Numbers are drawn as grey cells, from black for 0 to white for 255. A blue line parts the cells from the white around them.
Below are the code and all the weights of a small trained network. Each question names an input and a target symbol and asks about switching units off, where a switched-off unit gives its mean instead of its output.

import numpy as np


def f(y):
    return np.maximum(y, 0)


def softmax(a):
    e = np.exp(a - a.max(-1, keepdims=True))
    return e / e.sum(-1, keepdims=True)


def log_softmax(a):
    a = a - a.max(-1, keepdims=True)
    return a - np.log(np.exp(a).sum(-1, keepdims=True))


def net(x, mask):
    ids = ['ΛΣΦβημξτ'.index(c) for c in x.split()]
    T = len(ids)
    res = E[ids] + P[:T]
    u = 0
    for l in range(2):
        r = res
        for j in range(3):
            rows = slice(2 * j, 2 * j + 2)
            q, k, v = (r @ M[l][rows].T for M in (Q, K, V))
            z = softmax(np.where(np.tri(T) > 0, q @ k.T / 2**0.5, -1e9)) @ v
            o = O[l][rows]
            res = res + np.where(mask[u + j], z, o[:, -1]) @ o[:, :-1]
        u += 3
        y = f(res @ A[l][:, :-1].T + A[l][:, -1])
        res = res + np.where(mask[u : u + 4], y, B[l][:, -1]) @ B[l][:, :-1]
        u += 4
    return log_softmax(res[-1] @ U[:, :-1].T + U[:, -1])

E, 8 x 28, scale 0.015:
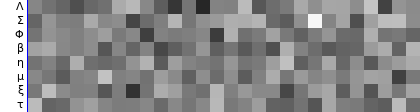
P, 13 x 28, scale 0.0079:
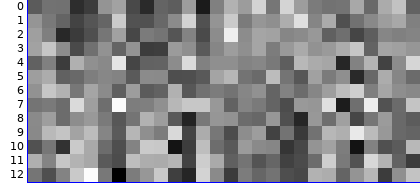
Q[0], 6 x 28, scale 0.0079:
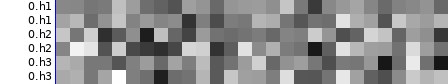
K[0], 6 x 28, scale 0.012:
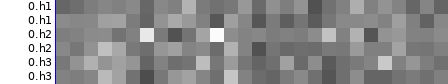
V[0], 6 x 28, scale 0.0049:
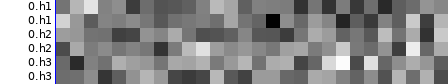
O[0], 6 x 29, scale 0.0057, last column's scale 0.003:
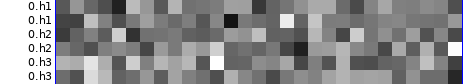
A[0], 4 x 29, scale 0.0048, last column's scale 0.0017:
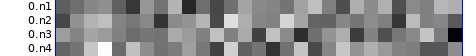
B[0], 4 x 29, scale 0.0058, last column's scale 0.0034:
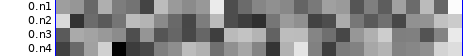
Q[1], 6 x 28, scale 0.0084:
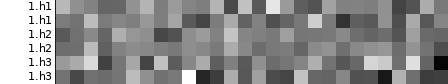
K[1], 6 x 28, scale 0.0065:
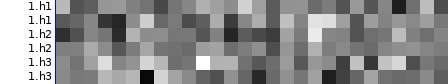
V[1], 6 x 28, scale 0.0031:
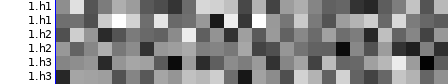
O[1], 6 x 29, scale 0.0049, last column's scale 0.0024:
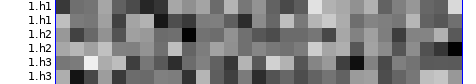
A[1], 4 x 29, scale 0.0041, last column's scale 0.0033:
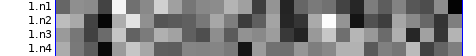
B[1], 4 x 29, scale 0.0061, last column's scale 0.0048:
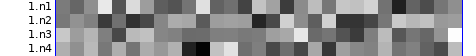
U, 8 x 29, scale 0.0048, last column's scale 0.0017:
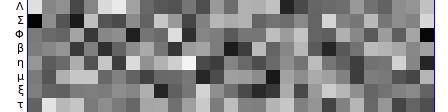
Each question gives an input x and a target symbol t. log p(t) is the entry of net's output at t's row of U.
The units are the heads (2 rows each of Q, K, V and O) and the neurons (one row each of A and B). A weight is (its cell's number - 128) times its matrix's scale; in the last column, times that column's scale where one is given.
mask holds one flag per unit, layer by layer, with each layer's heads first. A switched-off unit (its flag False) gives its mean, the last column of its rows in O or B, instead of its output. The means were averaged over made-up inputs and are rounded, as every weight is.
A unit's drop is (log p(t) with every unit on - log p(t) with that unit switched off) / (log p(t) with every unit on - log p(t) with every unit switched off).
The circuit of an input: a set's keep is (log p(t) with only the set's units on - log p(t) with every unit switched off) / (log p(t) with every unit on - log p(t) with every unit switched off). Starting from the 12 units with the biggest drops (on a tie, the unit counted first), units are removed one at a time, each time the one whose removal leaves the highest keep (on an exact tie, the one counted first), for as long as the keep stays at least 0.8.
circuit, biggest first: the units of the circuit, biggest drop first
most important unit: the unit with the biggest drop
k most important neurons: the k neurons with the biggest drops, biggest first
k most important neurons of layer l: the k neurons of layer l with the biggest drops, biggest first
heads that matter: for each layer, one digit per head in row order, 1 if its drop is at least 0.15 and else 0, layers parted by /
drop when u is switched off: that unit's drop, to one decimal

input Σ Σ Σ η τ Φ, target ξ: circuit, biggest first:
1.h3, 1.n4, 0.h3
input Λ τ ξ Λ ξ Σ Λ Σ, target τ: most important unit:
0.n3
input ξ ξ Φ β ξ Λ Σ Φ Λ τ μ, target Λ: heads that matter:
010 / 100
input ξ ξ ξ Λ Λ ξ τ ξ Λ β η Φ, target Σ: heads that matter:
111 / 000
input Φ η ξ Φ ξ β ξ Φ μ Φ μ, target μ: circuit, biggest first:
1.h1, 0.h1, 1.h3
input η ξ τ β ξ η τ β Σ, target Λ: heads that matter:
010 / 000
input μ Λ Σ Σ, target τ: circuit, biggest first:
0.n3, 0.h3
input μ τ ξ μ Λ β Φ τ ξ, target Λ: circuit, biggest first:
0.h2, 0.n2
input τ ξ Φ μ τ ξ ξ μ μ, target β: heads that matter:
001 / 100
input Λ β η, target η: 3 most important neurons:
0.n1, 0.n2, 0.n3
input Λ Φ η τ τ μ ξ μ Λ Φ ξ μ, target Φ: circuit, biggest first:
0.n4, 1.h1, 1.h3
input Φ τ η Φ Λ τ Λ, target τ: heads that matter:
011 / 010
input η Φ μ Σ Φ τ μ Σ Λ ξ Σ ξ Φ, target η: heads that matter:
001 / 001
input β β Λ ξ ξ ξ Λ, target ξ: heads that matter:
001 / 110
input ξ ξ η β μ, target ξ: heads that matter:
000 / 001
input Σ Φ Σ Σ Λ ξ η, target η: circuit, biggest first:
0.n1, 0.n3
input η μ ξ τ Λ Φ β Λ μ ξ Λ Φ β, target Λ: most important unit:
1.h1
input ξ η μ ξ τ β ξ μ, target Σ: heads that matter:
110 / 100
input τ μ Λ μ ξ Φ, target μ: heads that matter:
100 / 101
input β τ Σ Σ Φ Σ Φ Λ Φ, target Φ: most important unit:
0.n4
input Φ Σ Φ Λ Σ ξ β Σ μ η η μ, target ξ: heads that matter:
001 / 101
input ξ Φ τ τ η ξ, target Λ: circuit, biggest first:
0.n2, 0.h2
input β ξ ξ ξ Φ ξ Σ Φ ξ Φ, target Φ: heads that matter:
010 / 101
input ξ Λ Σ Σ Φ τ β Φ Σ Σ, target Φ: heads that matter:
110 / 100
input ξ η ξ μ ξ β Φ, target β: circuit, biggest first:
0.h2, 1.n2, 1.h1, 0.n4
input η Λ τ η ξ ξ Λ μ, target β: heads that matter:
011 / 100
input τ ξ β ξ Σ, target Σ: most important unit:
1.h1
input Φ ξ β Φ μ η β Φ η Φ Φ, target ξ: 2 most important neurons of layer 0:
0.n1, 0.n3
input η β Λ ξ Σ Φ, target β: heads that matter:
001 / 100
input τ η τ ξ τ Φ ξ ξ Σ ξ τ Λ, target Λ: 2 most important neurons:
1.n3, 0.n4
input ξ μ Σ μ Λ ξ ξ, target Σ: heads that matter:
000 / 000
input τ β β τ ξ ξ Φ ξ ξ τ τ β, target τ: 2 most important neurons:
1.n1, 0.n2
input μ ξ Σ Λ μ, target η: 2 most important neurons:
0.n4, 1.n3
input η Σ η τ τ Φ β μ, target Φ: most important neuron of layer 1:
1.n4
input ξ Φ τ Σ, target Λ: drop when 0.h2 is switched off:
0.4
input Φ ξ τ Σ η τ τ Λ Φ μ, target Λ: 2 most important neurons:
0.n2, 0.n1
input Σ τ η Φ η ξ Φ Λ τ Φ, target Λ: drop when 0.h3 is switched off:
0.2
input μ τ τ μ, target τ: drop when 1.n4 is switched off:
0.1
